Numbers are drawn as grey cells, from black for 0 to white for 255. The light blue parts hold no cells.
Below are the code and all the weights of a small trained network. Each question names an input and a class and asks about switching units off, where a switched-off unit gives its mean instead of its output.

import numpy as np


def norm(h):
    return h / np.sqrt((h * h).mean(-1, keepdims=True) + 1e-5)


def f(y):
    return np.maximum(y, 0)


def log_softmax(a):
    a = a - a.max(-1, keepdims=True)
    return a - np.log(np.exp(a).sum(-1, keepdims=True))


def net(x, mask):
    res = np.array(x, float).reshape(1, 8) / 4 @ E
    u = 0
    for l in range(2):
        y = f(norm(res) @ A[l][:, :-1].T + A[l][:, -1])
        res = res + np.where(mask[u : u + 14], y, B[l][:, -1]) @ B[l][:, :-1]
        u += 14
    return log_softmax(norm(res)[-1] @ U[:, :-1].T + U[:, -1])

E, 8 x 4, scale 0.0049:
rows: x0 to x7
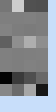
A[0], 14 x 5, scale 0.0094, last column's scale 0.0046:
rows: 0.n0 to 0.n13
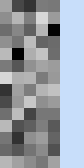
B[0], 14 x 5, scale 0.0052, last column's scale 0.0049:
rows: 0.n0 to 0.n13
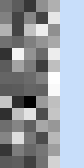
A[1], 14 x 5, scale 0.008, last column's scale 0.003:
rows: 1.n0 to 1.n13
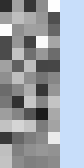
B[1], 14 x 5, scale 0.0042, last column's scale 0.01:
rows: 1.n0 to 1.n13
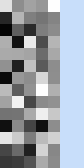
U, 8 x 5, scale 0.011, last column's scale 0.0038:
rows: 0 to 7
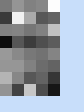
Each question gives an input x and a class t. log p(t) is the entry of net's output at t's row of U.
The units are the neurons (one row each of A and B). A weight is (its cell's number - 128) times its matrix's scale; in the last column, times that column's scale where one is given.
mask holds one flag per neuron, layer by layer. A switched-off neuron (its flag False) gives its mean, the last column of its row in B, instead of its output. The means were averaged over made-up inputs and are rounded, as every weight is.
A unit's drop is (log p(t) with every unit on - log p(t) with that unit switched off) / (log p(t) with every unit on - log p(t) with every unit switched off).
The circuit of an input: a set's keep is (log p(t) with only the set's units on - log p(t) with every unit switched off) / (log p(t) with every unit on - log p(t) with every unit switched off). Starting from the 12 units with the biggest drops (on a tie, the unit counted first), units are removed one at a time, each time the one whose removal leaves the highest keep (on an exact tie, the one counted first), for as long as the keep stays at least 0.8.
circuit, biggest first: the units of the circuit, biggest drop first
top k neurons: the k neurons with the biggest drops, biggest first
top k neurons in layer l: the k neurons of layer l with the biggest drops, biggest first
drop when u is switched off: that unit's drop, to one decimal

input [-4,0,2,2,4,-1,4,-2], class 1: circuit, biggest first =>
[0.n4 0.n11]
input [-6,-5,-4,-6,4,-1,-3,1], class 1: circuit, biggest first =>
[0.n4]
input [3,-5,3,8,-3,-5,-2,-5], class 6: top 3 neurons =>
[0.n1 0.n8 0.n4]
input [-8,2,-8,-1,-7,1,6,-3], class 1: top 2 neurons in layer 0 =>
[0.n4 0.n11]
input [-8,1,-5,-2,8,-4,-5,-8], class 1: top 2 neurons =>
[0.n4 0.n8]
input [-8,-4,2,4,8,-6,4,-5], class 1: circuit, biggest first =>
[0.n4 0.n11]
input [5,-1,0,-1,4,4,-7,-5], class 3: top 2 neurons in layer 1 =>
[1.n11 1.n10]
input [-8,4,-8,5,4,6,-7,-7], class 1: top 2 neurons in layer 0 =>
[0.n4 0.n0]
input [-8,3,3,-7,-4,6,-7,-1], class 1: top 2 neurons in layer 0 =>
[0.n4 0.n8]
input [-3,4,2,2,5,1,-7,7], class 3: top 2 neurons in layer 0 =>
[0.n7 0.n1]
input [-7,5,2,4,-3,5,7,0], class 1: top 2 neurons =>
[0.n4 0.n11]
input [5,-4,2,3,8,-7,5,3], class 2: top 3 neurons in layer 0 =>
[0.n4 0.n5 0.n11]
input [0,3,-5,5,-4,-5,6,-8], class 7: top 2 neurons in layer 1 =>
[1.n3 1.n0]
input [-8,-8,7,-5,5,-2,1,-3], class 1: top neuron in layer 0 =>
[0.n4]
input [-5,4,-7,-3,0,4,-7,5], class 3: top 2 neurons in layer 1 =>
[1.n10 1.n0]
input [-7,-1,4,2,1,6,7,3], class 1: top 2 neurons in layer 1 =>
[1.n11 1.n3]
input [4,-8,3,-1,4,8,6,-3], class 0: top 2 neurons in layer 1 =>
[1.n11 1.n0]
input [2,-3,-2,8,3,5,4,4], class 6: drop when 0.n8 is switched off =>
0.3
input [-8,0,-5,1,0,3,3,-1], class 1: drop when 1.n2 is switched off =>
0.0
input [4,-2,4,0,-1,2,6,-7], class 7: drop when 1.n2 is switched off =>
0.1
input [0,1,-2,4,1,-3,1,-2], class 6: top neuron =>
[0.n8]
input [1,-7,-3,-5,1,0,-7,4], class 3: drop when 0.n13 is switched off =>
-0.1
